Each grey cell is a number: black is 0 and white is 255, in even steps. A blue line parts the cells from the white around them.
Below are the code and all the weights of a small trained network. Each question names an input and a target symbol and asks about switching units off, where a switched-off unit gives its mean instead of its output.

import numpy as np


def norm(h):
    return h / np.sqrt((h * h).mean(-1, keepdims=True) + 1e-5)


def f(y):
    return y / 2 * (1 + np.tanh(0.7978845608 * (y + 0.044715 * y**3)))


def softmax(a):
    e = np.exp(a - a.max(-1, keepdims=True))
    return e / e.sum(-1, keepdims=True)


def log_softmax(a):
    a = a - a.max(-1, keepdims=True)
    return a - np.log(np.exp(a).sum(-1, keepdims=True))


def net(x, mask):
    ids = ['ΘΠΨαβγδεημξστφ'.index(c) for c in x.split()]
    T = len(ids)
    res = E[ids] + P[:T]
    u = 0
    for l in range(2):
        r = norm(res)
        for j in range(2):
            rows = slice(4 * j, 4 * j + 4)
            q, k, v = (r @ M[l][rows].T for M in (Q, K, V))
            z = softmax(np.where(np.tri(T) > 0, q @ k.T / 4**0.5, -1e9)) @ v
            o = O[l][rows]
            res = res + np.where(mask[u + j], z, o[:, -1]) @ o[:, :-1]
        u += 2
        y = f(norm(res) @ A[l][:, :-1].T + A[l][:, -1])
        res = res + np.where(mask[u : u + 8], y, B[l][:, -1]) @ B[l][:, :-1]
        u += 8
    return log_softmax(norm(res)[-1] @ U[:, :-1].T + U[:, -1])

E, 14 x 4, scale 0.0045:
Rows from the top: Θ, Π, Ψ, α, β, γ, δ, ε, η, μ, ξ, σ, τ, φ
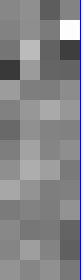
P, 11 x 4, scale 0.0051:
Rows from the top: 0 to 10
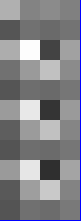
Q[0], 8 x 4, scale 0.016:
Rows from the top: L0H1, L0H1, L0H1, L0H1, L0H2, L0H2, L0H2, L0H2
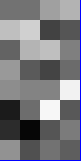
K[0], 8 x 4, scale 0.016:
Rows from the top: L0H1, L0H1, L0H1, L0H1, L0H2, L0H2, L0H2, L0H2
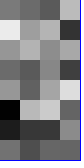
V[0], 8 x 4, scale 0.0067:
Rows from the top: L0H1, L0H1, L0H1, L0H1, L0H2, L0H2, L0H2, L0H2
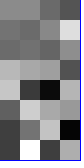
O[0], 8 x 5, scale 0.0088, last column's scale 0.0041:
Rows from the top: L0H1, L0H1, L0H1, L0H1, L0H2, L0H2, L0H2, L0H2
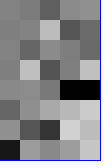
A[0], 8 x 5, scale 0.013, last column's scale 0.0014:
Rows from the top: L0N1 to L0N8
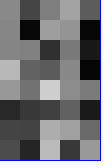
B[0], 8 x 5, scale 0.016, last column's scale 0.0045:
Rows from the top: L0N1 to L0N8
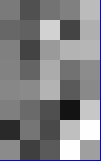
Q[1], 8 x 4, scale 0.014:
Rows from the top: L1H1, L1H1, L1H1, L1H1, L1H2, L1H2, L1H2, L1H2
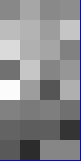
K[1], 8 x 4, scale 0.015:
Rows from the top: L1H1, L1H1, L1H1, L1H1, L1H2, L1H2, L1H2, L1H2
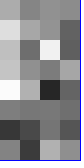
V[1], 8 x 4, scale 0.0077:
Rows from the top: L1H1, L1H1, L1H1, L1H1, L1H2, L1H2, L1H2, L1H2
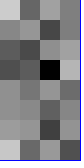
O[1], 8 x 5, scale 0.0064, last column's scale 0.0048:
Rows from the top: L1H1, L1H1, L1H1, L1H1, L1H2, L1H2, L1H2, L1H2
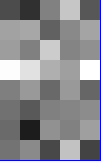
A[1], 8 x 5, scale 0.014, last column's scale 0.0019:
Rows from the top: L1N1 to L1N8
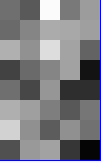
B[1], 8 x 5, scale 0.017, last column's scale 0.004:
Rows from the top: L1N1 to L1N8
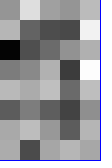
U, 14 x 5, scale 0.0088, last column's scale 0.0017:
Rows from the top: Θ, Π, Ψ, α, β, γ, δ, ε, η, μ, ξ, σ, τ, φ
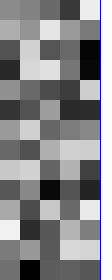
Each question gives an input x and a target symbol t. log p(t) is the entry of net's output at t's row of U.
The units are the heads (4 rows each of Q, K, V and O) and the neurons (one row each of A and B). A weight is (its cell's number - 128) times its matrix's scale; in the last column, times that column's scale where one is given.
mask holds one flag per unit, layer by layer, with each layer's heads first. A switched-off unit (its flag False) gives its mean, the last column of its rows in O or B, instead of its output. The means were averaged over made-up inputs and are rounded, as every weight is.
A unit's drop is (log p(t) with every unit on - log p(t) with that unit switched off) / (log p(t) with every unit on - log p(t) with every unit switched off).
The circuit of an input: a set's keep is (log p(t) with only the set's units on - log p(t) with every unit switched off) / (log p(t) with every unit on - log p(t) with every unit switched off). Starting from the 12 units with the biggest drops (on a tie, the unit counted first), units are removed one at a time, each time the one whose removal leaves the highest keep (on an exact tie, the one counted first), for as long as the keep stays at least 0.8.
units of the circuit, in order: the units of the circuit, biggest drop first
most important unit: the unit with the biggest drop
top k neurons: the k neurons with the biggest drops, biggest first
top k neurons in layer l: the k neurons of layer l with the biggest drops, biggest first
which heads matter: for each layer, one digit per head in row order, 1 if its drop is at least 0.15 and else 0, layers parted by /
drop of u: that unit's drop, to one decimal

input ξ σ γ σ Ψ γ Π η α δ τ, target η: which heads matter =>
01 / 10
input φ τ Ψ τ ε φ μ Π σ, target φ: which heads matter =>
01 / 10
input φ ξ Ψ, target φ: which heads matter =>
01 / 10
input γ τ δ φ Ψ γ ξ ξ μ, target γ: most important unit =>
L0N7
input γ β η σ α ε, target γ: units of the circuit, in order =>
[L0N7; L0H2; L1H1]
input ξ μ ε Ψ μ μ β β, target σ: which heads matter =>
11 / 00
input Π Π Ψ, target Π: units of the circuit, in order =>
[L0H2; L1N8]
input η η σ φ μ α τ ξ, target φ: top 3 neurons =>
[L0N8; L0N6; L0N2]
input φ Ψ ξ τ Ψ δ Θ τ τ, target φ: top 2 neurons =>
[L0N7; L0N4]
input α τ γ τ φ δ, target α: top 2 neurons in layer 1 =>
[L1N3; L1N8]
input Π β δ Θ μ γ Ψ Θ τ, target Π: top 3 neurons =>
[L0N7; L1N8; L0N6]
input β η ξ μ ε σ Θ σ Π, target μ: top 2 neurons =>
[L0N2; L0N6]
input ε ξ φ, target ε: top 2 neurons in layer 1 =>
[L1N8; L1N2]
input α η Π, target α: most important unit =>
L0H2
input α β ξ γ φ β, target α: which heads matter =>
01 / 00
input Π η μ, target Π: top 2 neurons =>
[L1N8; L0N7]
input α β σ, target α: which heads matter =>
01 / 00
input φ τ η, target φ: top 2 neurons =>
[L0N7; L0N4]
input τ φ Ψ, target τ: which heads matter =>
11 / 11
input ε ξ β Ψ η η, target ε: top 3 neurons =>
[L0N6; L0N7; L1N8]
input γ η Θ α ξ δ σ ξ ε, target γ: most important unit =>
L0N7
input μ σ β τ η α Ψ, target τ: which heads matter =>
01 / 00
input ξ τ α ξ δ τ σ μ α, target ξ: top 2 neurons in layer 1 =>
[L1N8; L1N5]
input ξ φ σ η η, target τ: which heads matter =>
01 / 00
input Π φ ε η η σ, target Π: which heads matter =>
01 / 10
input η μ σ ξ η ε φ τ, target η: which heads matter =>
01 / 10
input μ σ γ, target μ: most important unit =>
L0H1
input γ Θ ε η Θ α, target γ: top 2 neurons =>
[L0N7; L1N4]
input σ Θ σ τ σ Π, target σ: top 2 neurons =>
[L0N3; L0N4]
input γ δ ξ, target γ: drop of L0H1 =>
0.0
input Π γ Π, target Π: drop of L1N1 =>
0.1
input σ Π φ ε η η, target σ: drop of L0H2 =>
1.0
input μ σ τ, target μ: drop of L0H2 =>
0.4
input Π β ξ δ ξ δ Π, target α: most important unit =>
L1N1
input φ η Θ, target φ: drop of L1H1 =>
0.9
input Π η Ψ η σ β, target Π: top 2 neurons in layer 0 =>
[L0N7; L0N6]
